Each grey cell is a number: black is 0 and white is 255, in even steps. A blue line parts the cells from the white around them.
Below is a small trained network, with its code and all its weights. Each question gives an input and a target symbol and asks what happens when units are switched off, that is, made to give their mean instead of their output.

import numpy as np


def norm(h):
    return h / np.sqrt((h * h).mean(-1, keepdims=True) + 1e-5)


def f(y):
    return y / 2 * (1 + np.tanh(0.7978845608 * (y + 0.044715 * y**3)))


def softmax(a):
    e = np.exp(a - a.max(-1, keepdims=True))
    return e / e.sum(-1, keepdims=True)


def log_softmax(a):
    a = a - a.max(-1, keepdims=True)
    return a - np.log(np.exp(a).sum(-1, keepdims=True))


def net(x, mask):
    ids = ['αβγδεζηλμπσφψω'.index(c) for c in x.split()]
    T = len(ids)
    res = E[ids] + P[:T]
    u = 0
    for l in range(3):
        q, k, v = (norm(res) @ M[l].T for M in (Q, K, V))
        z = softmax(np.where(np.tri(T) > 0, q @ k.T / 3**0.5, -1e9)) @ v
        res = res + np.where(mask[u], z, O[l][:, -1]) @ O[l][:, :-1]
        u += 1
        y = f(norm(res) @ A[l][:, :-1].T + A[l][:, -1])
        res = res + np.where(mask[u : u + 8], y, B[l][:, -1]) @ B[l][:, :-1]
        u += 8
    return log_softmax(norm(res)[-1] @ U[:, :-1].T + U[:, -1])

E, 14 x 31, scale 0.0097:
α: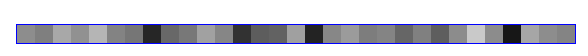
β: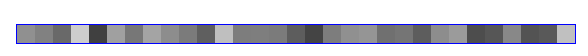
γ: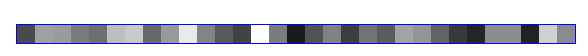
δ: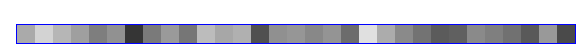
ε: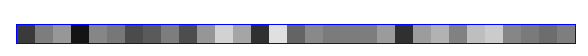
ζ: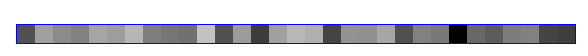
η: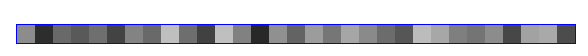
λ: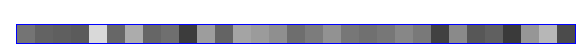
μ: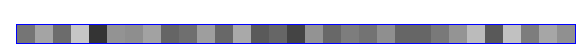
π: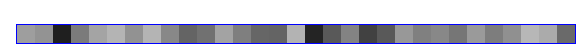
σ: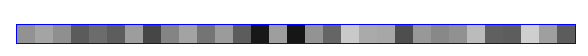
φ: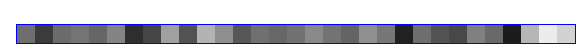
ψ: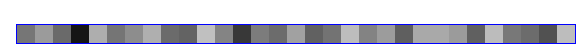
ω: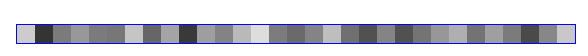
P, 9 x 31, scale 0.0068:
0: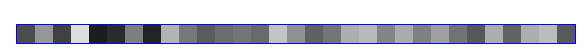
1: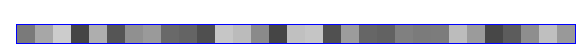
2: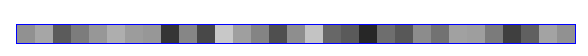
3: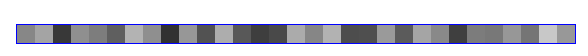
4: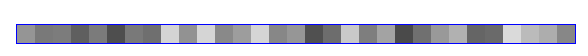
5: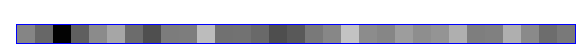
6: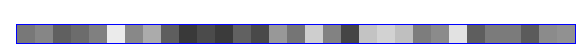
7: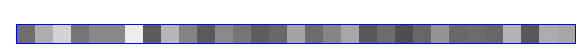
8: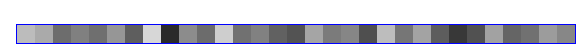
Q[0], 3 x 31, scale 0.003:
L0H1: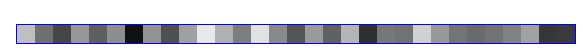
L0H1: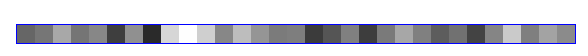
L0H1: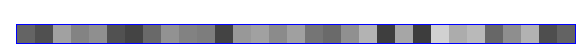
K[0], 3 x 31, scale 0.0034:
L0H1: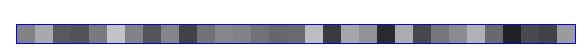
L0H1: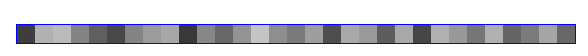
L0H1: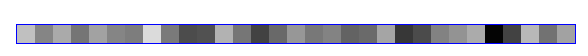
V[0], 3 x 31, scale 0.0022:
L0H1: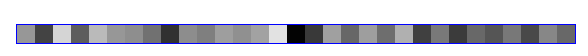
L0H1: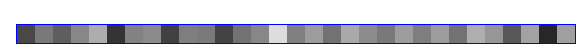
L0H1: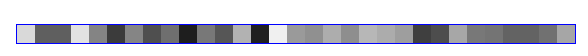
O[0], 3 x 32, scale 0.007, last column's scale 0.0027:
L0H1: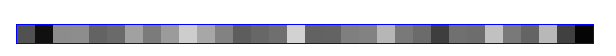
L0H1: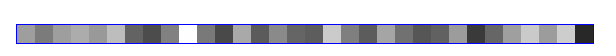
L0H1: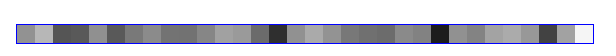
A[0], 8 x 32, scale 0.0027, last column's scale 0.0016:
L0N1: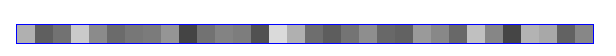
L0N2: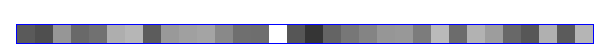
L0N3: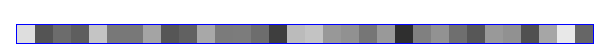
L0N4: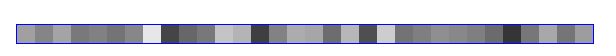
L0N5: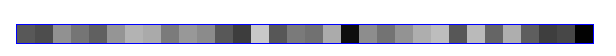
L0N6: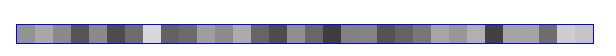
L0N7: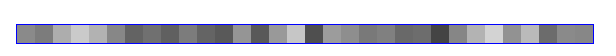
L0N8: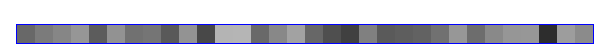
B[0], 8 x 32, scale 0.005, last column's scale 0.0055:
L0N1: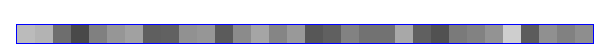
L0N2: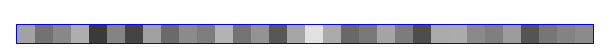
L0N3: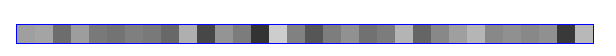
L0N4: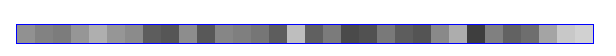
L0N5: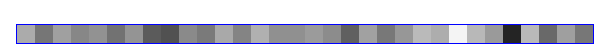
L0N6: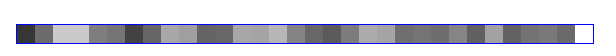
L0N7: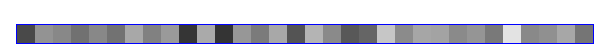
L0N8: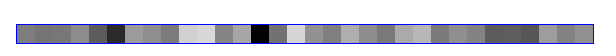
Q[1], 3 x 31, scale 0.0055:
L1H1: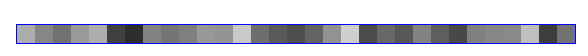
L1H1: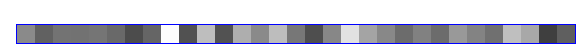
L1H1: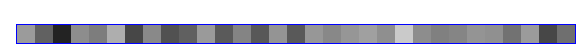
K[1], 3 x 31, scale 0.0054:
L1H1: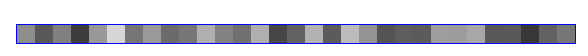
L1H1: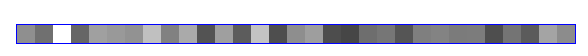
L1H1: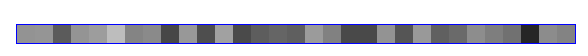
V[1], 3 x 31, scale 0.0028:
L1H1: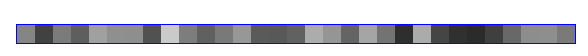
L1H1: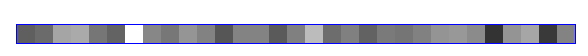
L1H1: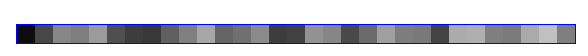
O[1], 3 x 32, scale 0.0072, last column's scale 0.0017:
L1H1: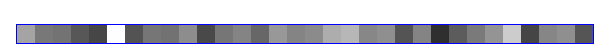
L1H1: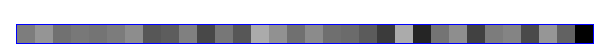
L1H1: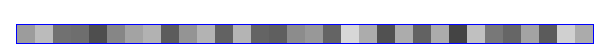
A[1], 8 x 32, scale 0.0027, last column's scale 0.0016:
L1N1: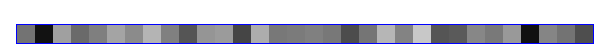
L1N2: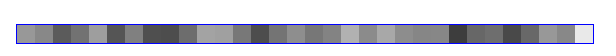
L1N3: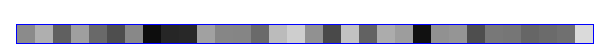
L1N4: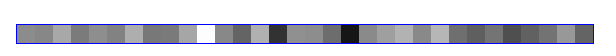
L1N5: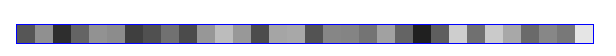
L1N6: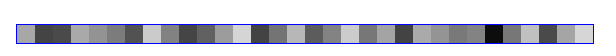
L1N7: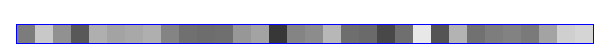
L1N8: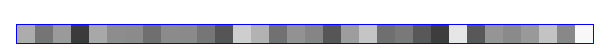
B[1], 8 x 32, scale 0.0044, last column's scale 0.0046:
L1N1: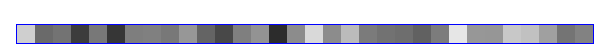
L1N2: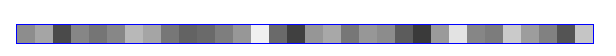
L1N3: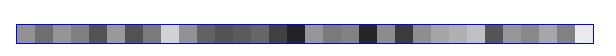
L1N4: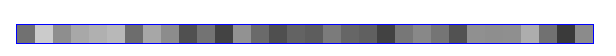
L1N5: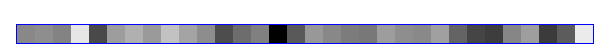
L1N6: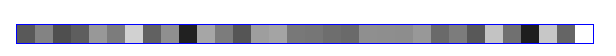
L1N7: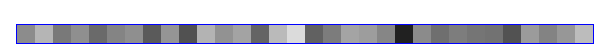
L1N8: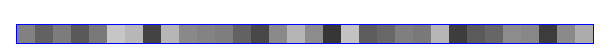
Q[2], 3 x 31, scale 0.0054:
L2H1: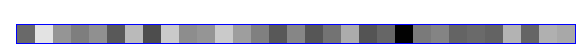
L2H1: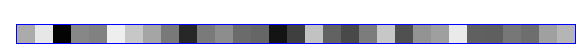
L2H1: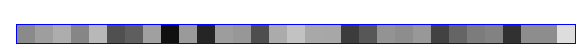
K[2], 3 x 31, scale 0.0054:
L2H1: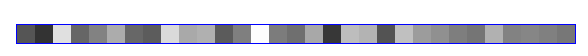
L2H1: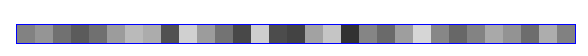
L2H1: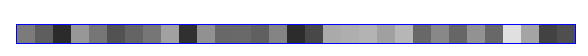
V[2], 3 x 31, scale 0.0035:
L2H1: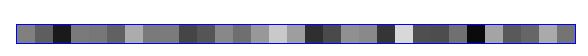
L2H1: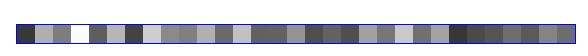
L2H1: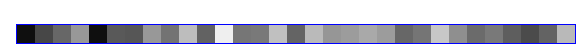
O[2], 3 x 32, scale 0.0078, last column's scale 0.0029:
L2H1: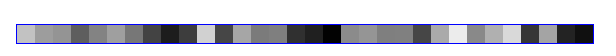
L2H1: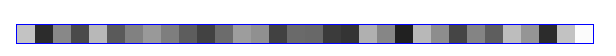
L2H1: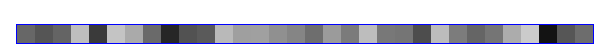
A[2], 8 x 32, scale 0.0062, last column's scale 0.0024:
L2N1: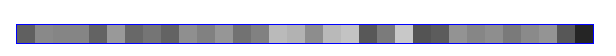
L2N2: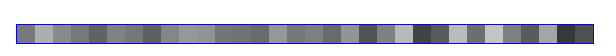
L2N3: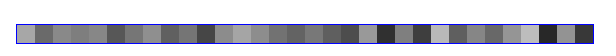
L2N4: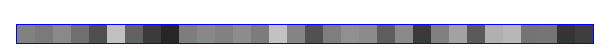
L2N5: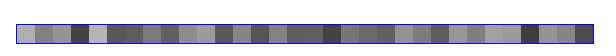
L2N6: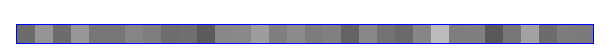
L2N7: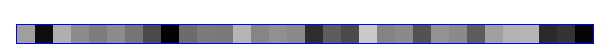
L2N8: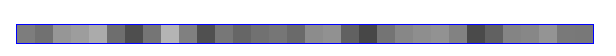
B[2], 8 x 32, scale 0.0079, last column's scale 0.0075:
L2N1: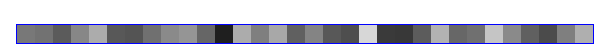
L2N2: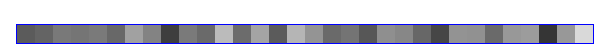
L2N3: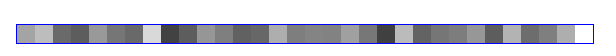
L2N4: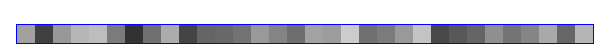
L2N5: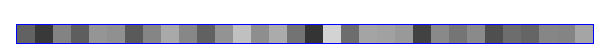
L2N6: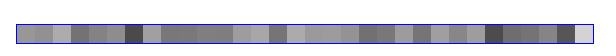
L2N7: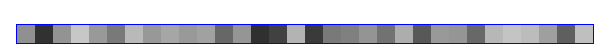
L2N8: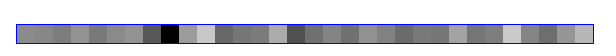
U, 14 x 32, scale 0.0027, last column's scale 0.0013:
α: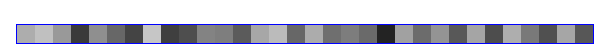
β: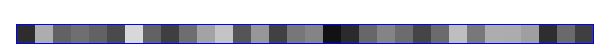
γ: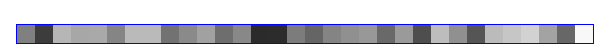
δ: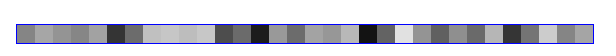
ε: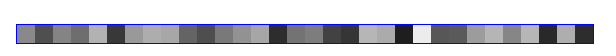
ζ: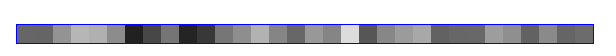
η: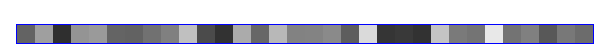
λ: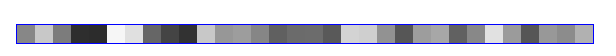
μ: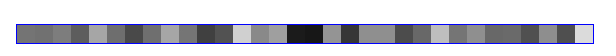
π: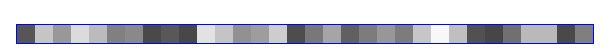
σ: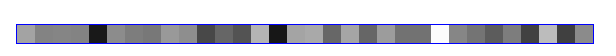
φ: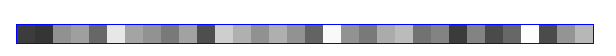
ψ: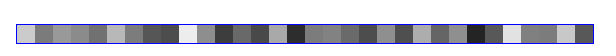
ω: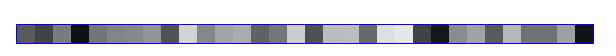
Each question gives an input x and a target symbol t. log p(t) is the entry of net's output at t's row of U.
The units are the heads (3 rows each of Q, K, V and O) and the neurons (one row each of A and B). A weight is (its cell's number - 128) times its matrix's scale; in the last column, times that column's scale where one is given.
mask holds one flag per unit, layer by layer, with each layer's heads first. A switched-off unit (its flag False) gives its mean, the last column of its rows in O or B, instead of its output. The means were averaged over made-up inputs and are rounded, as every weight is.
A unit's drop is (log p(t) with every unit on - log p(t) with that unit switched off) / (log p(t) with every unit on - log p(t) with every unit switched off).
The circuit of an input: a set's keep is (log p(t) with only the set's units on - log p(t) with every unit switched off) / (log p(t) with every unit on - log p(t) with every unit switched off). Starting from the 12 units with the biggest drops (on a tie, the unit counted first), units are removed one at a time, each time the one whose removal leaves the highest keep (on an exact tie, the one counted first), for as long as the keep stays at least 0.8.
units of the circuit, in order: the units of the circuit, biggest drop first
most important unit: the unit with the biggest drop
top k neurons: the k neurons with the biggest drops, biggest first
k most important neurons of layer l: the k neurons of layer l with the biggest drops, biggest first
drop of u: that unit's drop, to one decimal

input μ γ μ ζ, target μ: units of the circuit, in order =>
L2H1, L2N5, L1N3
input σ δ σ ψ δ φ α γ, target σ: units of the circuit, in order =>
L0H1, L0N2
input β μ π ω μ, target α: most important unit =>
L0N6
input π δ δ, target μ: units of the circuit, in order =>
L2H1, L2N5
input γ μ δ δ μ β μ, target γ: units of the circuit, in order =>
L2H1, L2N7
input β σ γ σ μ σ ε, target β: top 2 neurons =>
L1N1, L1N4
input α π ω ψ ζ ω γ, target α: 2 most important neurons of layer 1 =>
L1N4, L1N6
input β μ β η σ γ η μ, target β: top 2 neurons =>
L1N1, L1N4
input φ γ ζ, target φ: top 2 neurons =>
L0N2, L1N1
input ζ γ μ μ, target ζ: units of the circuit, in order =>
L1H1, L2H1, L2N4, L0H1
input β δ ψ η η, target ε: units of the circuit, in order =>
L0N3, L2H1, L2N3
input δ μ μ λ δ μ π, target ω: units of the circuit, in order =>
L2H1, L2N5, L2N2
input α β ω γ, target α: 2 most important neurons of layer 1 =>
L1N4, L1N3
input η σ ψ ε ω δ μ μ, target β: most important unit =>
L2N2
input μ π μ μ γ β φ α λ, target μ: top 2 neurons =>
L1N4, L2N5
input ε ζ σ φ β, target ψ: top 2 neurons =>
L2N8, L1N6
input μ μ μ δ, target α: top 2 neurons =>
L2N3, L1N3
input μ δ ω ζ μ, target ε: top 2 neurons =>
L0N6, L0N3
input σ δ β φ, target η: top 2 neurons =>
L2N1, L0N3
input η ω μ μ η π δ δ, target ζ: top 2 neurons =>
L2N4, L2N2
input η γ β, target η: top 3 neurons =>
L1N1, L2N1, L0N2
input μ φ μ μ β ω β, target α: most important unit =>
L2N3
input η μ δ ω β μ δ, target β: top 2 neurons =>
L2N2, L0N3
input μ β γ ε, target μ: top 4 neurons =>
L1N4, L2N5, L1N3, L0N6
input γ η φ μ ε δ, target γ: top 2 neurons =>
L2N7, L0N2
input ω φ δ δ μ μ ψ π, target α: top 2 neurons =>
L2N3, L0N6
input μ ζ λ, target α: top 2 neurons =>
L2N3, L1N3
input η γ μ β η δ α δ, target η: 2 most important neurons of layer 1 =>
L1N1, L1N6
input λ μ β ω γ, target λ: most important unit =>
L1H1
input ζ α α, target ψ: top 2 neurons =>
L2N8, L1N3
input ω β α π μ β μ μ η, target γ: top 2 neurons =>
L2N7, L0N4
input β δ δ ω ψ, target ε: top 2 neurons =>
L2N3, L1N5
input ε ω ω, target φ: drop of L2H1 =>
0.9
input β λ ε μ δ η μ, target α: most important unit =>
L2N3
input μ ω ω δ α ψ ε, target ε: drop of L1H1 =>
0.2
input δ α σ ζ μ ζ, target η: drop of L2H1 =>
1.1
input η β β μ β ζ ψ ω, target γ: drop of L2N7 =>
1.1
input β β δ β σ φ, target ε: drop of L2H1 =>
0.4
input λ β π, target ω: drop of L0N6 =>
0.1
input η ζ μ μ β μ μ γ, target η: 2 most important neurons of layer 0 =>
L0N2, L0N5
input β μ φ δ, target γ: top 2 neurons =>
L2N7, L0N4
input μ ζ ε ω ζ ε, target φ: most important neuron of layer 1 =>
L1N5
